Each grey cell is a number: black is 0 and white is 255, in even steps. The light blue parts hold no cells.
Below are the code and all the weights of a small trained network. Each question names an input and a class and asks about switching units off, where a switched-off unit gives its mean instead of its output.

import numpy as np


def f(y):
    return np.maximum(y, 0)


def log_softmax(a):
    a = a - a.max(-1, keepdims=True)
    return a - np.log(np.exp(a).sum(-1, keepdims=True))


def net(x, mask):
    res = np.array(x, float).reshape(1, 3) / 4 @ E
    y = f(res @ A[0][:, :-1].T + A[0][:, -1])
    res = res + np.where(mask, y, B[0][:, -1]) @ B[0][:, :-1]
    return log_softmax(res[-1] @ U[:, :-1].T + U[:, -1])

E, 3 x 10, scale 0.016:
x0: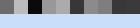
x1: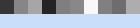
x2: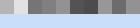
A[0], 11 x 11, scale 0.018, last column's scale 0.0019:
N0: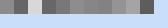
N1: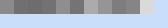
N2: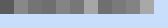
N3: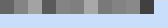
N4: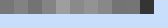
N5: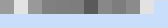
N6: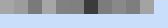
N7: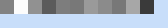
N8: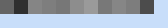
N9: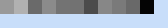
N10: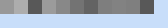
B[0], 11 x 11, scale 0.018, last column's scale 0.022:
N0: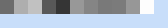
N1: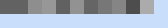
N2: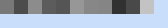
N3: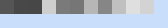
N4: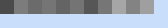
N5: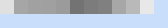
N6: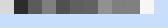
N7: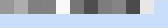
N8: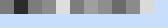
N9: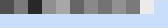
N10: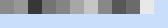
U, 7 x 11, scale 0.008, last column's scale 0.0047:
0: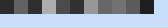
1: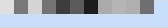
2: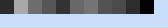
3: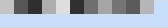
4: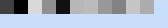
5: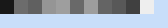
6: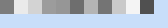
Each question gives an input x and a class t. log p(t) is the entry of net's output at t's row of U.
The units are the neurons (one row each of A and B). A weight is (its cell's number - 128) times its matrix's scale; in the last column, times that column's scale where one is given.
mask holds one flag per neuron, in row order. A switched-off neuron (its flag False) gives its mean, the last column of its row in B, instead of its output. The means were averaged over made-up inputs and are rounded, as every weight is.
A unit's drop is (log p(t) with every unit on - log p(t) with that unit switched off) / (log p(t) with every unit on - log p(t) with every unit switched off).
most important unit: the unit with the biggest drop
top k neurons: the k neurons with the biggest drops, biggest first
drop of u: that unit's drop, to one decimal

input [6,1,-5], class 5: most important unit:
N0
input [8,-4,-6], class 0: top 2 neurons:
(N7, N5)
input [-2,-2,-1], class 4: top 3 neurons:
(N7, N5, N6)
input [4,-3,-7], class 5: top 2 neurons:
(N6, N5)
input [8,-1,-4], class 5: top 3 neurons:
(N6, N0, N3)
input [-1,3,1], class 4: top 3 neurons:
(N5, N9, N10)
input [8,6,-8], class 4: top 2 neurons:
(N7, N9)
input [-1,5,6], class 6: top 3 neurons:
(N6, N8, N9)
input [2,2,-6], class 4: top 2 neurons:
(N7, N9)
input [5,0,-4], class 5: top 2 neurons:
(N0, N6)
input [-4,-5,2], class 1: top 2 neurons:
(N8, N7)
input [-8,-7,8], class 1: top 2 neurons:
(N6, N5)
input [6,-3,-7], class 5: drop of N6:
0.4
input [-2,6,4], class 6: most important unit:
N7
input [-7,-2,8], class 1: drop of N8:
0.0
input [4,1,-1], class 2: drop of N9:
0.1
